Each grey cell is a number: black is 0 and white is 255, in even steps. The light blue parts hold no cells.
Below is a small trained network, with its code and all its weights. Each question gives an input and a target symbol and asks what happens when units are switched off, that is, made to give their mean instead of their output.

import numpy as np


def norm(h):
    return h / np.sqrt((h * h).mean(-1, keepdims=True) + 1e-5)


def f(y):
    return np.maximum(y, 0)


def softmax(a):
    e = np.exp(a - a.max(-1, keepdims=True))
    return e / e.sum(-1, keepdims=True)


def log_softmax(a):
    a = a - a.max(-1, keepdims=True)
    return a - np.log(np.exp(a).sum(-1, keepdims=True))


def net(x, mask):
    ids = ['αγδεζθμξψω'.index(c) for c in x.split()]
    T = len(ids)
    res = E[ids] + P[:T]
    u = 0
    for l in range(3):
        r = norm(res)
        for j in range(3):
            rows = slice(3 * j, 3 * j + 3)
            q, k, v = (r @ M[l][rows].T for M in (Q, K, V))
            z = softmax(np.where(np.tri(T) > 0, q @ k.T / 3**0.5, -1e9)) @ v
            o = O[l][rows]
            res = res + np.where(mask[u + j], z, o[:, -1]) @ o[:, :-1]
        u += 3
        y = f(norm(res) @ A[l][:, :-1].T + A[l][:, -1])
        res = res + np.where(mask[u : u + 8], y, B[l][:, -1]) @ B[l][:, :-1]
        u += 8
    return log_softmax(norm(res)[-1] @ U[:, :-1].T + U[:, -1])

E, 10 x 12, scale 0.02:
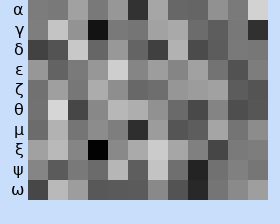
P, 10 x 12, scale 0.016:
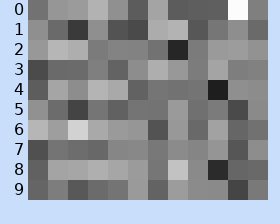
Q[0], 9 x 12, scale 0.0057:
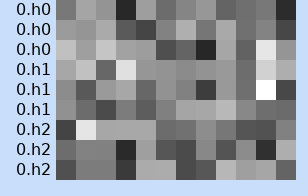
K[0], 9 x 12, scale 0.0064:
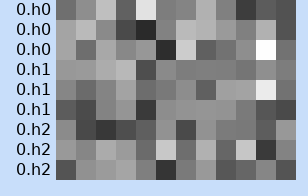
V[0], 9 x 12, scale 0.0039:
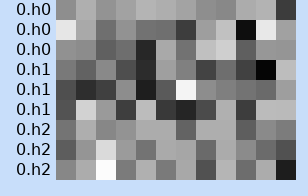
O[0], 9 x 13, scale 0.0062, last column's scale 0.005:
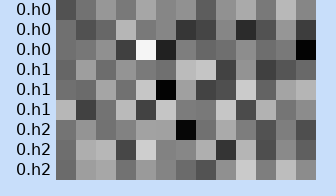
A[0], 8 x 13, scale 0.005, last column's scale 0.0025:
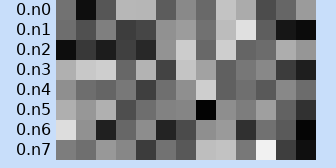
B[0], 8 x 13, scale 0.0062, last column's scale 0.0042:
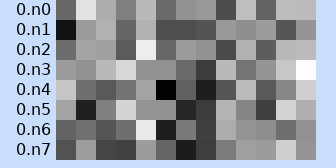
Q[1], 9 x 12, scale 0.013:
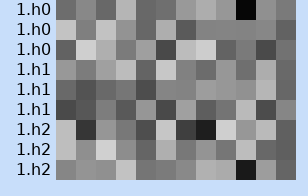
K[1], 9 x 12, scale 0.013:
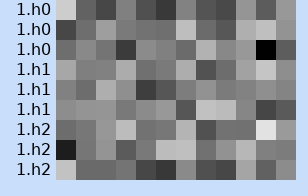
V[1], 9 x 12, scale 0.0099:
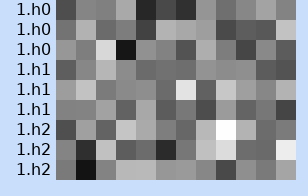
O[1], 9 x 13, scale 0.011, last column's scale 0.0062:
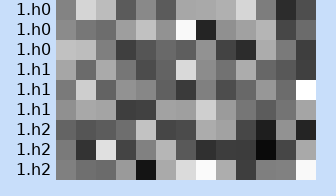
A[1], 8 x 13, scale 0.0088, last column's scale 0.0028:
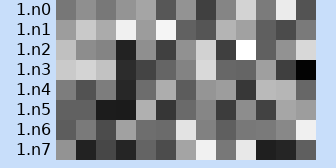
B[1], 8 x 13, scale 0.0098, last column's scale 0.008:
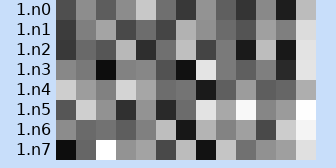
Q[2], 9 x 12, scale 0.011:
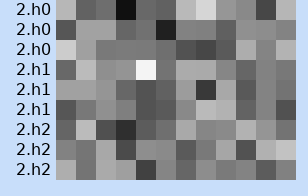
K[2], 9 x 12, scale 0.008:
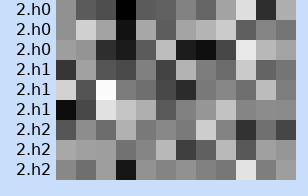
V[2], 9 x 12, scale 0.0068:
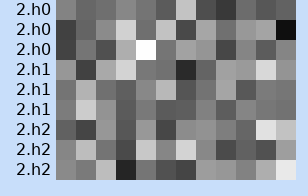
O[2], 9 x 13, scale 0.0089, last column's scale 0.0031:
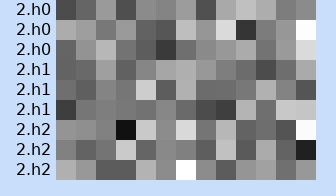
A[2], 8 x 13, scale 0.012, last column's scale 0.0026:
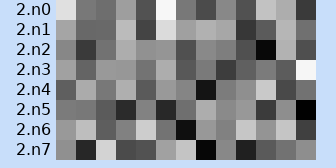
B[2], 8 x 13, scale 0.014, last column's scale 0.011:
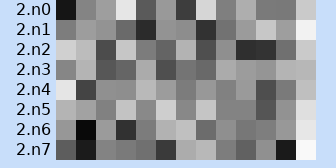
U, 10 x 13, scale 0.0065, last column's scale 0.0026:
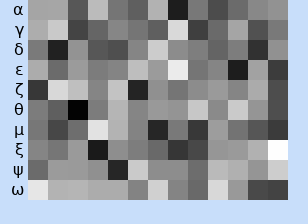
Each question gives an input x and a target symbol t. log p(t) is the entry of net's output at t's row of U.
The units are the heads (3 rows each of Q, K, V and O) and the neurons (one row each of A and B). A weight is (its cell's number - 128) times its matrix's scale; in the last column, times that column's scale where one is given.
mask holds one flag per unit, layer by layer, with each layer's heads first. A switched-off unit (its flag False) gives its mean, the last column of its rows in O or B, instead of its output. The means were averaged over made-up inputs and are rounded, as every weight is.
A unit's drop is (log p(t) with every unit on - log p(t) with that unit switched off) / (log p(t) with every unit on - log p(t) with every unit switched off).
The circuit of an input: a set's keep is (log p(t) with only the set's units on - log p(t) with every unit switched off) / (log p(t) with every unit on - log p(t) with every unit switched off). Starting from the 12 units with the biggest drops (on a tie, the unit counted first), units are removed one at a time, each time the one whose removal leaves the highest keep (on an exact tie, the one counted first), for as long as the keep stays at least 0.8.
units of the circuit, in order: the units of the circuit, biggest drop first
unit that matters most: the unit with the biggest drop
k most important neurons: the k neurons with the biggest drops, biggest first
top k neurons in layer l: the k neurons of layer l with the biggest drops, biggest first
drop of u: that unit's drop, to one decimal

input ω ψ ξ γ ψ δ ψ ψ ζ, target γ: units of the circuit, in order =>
[1.h0; 1.n3]
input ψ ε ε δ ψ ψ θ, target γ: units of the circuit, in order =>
[1.h0; 1.n3]
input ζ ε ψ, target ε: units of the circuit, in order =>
[1.h2; 2.n5; 2.n6]
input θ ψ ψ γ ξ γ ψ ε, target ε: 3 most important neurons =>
[1.n5; 0.n0; 2.n5]
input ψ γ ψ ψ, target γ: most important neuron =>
[1.n2]
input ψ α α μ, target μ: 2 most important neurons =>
[1.n0; 1.n5]
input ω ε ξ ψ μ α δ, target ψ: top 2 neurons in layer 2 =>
[2.n1; 2.n0]
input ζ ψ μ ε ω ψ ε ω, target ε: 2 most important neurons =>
[1.n5; 2.n5]
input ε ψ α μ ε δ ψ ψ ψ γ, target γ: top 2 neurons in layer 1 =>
[1.n2; 1.n3]
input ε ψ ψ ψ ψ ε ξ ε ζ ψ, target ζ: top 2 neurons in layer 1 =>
[1.n7; 1.n5]
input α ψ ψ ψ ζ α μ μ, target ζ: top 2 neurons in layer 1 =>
[1.n7; 1.n2]
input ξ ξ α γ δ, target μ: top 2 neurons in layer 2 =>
[2.n0; 2.n4]
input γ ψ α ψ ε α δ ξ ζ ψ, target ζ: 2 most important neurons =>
[1.n7; 1.n5]
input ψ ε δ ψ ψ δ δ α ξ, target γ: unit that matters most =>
1.h0
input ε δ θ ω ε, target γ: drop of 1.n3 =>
0.2
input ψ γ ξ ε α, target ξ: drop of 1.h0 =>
0.1
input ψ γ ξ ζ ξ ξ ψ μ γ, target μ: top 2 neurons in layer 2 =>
[2.n0; 2.n4]
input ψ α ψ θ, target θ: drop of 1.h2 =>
0.4
